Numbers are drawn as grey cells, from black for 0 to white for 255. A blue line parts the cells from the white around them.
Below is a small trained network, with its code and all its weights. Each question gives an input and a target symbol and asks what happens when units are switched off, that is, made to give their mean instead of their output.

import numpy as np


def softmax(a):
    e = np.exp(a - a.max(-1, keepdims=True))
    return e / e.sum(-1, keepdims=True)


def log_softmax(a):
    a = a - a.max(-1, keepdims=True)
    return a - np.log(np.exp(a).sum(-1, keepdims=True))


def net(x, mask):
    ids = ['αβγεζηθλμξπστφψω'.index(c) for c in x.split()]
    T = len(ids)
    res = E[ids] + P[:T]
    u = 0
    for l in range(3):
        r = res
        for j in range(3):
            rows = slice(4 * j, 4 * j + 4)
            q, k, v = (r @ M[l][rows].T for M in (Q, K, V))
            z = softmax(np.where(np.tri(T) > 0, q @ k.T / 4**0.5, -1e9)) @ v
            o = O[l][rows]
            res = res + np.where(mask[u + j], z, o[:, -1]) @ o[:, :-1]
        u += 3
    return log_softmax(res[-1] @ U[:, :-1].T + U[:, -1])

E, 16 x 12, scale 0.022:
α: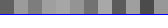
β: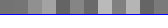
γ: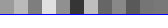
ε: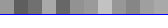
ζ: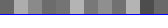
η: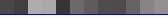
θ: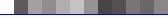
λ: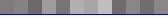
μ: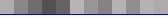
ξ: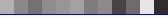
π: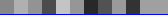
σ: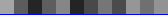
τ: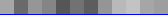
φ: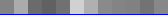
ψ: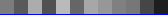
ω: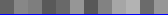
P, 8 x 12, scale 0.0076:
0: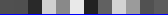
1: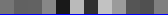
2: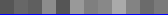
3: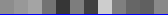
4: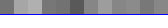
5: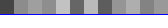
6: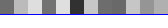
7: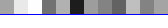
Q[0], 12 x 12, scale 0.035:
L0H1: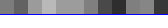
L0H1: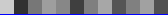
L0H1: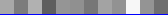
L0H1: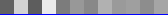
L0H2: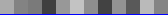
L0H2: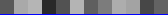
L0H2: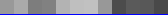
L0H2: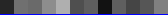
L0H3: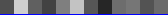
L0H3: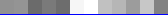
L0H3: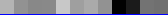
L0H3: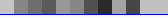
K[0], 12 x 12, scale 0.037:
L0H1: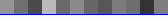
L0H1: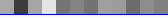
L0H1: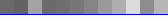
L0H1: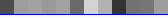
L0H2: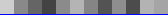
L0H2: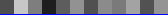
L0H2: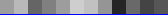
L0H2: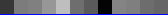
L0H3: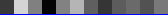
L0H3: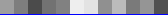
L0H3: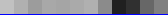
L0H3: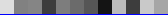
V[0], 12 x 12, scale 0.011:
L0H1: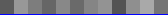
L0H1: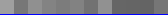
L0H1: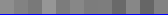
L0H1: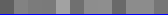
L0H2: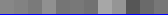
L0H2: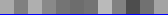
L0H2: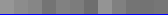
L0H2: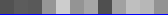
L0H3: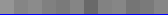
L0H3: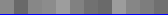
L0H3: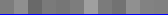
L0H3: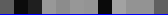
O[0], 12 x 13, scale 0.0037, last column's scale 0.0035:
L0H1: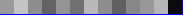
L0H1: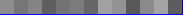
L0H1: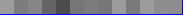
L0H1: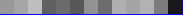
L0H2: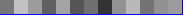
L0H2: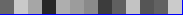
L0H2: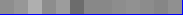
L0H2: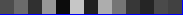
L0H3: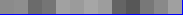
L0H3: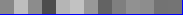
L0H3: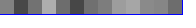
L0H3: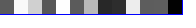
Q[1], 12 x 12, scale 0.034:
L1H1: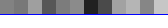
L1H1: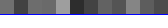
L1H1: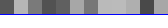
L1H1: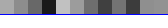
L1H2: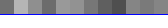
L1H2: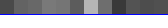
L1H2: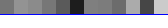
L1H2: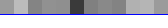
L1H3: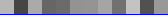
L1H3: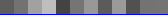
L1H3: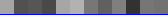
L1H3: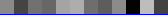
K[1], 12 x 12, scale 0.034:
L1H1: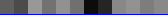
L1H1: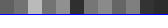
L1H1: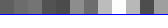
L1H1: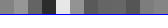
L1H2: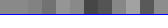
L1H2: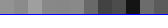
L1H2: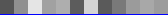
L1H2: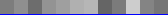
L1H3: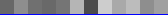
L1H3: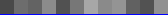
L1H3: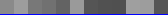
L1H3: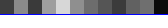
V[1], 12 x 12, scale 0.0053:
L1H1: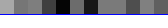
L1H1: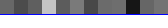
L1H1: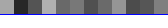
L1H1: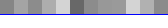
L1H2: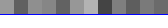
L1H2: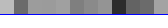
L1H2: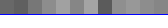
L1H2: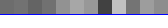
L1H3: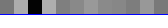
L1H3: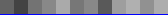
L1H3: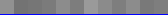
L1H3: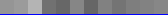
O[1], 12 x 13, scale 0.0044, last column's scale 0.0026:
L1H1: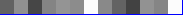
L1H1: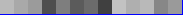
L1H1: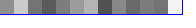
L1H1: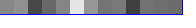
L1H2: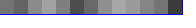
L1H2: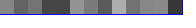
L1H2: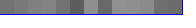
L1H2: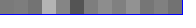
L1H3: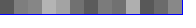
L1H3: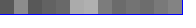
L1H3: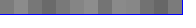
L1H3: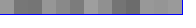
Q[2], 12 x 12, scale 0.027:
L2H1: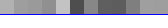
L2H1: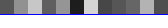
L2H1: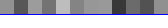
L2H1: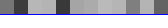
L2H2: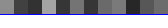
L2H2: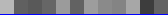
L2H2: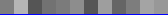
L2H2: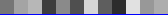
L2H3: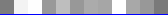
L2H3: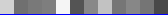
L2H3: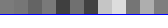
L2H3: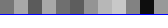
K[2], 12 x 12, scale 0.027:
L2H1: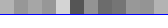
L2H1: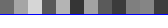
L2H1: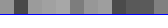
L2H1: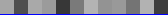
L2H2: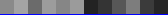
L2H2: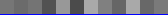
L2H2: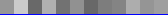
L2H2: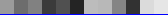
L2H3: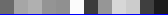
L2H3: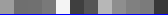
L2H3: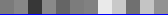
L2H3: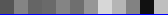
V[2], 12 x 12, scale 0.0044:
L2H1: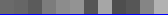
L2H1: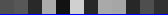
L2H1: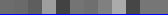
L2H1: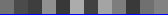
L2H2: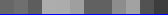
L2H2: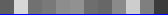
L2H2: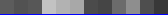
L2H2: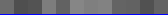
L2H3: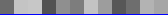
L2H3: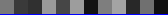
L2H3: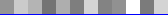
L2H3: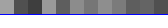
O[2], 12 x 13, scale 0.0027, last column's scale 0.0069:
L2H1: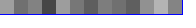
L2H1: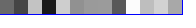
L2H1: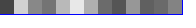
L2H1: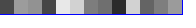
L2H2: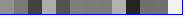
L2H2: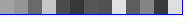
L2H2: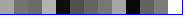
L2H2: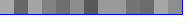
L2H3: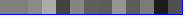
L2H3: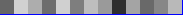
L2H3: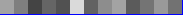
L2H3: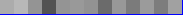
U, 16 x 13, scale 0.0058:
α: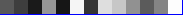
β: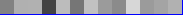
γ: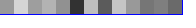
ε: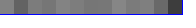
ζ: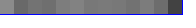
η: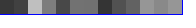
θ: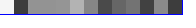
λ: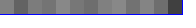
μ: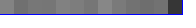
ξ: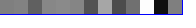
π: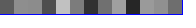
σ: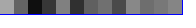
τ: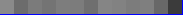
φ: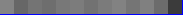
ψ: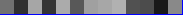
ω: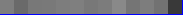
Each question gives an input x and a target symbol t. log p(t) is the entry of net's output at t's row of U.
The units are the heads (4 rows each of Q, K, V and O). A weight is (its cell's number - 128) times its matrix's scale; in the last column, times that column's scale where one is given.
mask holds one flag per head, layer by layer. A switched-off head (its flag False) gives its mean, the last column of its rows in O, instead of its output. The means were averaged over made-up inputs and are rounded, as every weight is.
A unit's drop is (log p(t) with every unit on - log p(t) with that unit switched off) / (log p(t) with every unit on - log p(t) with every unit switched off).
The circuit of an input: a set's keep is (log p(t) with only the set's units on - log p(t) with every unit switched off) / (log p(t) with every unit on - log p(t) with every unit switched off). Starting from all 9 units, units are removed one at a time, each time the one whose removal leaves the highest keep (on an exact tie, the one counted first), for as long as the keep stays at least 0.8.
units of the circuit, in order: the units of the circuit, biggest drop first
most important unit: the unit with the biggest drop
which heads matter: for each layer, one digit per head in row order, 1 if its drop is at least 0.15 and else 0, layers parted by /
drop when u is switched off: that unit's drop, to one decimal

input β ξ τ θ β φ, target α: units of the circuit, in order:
(L0H2)
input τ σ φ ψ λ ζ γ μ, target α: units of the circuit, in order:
(L0H3 L0H2)
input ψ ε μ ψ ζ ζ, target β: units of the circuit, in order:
(L2H2 L2H1)
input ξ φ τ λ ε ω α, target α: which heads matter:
011 / 000 / 000
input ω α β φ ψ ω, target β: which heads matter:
010 / 000 / 010
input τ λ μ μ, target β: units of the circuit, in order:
(L2H2 L0H2)
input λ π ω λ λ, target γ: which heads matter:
010 / 000 / 100
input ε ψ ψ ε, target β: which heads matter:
000 / 000 / 010
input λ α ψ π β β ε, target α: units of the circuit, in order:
(L0H3 L0H2)
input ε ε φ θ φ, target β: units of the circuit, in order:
(L2H2 L2H1)
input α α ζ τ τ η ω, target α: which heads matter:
010 / 000 / 000
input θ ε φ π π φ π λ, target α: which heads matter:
001 / 000 / 000
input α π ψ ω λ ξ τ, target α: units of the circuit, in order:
(L0H2 L0H3)
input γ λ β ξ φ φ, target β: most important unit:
L2H2
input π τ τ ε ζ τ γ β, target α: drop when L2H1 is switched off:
-0.1
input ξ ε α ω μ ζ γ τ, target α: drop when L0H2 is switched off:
0.3
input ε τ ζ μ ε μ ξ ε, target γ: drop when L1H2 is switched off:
-0.1
